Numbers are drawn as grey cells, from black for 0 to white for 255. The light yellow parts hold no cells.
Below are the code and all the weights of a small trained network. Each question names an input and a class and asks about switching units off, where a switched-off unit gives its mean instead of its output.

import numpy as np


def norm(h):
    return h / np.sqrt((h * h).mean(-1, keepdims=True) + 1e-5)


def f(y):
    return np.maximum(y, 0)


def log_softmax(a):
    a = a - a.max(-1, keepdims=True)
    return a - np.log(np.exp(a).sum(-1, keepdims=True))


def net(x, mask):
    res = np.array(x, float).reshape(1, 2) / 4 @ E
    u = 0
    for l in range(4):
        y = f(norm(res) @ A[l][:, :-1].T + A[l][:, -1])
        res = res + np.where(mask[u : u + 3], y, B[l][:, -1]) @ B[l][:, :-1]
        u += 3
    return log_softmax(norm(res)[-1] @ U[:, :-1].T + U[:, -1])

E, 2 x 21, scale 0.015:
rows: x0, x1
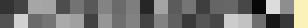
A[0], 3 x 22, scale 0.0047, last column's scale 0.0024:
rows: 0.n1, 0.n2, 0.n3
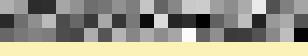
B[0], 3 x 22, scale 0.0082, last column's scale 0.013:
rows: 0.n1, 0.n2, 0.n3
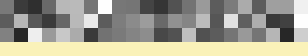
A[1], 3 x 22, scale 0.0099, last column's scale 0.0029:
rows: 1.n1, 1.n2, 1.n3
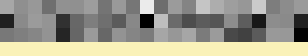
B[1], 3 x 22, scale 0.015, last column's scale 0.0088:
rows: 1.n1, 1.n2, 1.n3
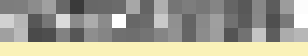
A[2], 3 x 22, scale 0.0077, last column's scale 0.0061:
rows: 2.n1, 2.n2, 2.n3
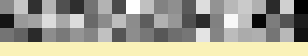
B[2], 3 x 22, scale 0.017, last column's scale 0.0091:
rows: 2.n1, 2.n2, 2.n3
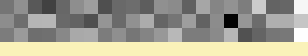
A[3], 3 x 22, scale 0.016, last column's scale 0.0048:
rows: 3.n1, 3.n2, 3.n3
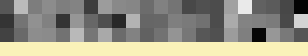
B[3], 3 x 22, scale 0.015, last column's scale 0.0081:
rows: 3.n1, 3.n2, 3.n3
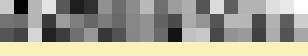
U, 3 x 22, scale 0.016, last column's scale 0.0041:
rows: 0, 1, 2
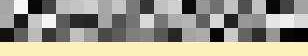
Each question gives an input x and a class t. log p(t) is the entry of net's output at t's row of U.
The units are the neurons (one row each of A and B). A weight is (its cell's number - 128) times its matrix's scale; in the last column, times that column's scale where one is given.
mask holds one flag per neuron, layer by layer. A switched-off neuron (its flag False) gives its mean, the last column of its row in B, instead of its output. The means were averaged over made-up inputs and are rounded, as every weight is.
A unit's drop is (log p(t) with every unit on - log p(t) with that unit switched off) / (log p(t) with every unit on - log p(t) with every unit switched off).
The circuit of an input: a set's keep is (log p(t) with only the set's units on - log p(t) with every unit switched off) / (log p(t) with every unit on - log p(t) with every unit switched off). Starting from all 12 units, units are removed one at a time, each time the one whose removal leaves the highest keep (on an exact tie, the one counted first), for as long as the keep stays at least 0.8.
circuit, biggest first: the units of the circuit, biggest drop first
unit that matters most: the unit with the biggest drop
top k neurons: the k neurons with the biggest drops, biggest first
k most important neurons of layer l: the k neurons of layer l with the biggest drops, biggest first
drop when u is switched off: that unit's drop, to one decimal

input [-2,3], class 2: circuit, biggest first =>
(1.n2)
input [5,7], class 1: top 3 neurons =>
(3.n1, 0.n2, 2.n2)
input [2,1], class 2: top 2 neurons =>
(0.n2, 3.n2)
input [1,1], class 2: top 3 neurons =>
(0.n2, 3.n2, 1.n2)
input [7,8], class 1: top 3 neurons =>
(3.n1, 2.n2, 0.n2)
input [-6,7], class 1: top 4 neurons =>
(3.n1, 0.n2, 1.n3, 0.n1)
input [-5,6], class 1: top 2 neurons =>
(3.n1, 0.n2)
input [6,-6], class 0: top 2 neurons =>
(3.n1, 1.n2)
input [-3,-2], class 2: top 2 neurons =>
(1.n2, 0.n2)
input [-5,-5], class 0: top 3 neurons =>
(3.n1, 0.n1, 2.n2)
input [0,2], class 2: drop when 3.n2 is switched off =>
0.6
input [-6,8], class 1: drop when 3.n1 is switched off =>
0.8
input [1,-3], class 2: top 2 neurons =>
(0.n3, 1.n2)
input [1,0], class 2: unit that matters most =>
3.n2
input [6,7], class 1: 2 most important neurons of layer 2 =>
(2.n2, 2.n3)
